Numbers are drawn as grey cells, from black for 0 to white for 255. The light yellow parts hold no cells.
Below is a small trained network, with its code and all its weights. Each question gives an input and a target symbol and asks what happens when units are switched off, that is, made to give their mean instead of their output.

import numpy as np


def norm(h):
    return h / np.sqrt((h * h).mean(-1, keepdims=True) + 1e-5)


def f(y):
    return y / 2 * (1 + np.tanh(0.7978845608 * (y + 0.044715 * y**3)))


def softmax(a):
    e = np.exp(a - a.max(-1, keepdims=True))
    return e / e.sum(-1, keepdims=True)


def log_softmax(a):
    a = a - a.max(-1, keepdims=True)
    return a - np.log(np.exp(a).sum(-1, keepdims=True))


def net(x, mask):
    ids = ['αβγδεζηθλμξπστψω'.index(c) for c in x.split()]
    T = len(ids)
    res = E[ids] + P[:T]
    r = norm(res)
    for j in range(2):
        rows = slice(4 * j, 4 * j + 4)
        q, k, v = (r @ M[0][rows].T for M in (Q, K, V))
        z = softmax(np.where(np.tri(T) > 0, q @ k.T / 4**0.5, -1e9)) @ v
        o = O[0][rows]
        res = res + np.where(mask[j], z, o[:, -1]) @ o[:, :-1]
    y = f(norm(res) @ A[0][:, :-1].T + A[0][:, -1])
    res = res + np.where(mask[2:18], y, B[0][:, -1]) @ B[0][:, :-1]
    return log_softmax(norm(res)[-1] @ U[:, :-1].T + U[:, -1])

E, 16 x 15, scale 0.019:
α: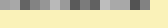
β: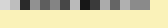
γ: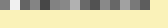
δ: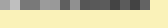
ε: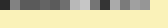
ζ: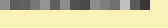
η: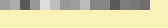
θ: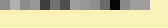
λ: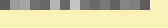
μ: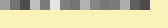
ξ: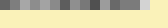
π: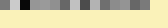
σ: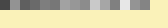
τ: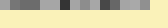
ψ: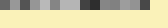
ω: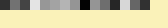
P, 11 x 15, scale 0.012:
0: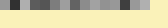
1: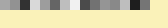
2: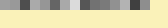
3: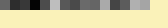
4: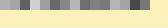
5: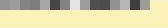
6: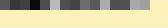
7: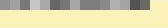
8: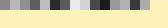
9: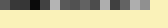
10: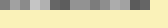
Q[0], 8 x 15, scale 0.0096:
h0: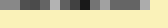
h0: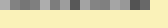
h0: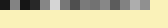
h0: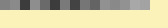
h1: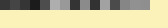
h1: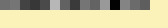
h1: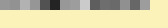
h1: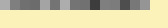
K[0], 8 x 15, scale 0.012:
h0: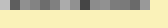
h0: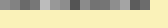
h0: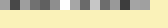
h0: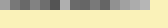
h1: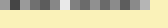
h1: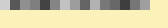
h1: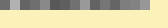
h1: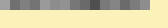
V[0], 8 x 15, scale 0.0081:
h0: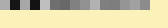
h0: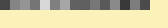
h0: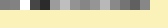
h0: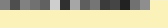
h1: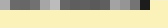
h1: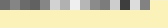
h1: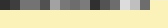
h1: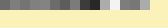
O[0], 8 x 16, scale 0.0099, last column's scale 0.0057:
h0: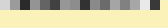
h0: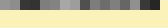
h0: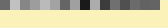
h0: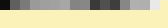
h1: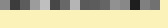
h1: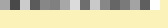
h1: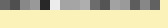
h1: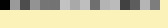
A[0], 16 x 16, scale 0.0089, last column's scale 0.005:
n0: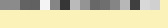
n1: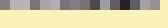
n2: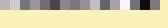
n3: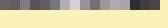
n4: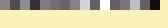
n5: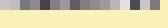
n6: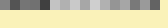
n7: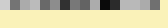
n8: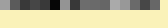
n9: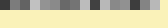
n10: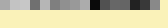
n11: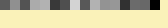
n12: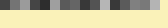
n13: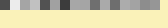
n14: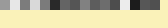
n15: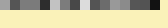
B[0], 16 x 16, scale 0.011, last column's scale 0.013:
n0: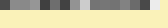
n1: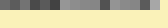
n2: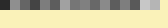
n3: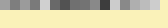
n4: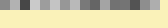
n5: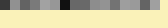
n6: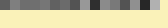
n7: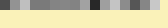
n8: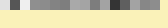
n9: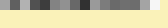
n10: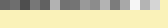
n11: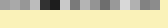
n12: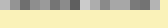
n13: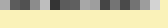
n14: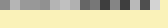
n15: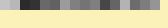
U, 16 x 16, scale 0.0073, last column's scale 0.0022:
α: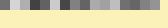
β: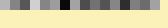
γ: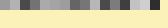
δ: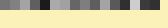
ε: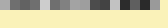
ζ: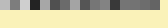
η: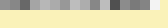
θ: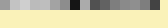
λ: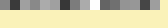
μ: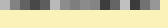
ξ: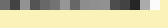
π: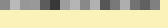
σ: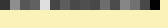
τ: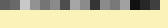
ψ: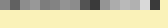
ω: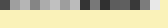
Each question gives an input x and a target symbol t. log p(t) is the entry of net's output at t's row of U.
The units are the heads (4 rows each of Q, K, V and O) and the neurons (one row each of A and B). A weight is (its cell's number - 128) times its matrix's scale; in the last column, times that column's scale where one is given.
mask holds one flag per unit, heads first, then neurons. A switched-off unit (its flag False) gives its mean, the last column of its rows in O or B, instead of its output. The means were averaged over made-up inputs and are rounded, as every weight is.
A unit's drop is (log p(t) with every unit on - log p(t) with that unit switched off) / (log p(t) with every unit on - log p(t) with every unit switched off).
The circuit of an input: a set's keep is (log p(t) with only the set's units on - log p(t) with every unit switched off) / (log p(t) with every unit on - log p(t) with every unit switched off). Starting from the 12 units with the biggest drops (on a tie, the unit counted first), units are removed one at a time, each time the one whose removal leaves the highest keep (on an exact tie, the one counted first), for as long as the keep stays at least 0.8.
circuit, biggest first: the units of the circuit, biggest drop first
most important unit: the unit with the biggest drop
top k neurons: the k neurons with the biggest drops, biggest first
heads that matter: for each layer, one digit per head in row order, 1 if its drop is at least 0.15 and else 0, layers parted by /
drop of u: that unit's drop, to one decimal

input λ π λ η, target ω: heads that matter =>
10
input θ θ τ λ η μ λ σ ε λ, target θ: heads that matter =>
01
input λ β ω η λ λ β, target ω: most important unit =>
h0
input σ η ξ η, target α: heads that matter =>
11
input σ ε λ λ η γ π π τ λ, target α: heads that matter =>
11
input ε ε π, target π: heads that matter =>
01
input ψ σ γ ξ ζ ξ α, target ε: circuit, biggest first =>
[h1, h0, n3]
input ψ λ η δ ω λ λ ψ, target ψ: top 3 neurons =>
[n3, n10, n9]
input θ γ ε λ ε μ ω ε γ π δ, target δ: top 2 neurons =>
[n10, n9]
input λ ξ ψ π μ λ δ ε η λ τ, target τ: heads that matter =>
00
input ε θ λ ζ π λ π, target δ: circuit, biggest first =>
[h1, n6]
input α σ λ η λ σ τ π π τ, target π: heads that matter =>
11
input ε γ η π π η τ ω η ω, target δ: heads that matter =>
11
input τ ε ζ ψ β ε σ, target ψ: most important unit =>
h0
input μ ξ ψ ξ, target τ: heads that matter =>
01
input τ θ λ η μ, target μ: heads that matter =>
10
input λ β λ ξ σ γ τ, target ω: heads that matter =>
10
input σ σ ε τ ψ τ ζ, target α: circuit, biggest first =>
[h0, h1, n7]
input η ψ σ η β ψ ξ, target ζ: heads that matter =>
11
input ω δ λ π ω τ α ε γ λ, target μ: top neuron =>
[n15]
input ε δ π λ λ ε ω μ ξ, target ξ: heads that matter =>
01
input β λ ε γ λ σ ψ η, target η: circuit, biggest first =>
[h0, n4, n10]
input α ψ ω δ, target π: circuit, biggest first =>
[n11, h0, h1]
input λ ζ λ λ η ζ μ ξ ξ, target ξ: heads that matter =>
01
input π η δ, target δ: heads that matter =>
11
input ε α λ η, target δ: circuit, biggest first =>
[h1, n6]
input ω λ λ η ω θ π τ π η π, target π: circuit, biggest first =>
[n11]
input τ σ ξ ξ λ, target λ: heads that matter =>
10
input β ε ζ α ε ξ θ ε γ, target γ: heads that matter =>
00
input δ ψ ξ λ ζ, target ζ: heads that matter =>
10
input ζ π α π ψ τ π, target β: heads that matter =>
11
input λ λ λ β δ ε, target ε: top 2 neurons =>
[n6, n10]
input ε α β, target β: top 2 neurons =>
[n14, n13]
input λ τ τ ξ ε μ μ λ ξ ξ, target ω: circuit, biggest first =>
[h0]
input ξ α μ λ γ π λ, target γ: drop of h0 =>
0.4
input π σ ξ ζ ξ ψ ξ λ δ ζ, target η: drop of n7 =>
0.0
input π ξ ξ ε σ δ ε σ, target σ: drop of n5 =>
0.1
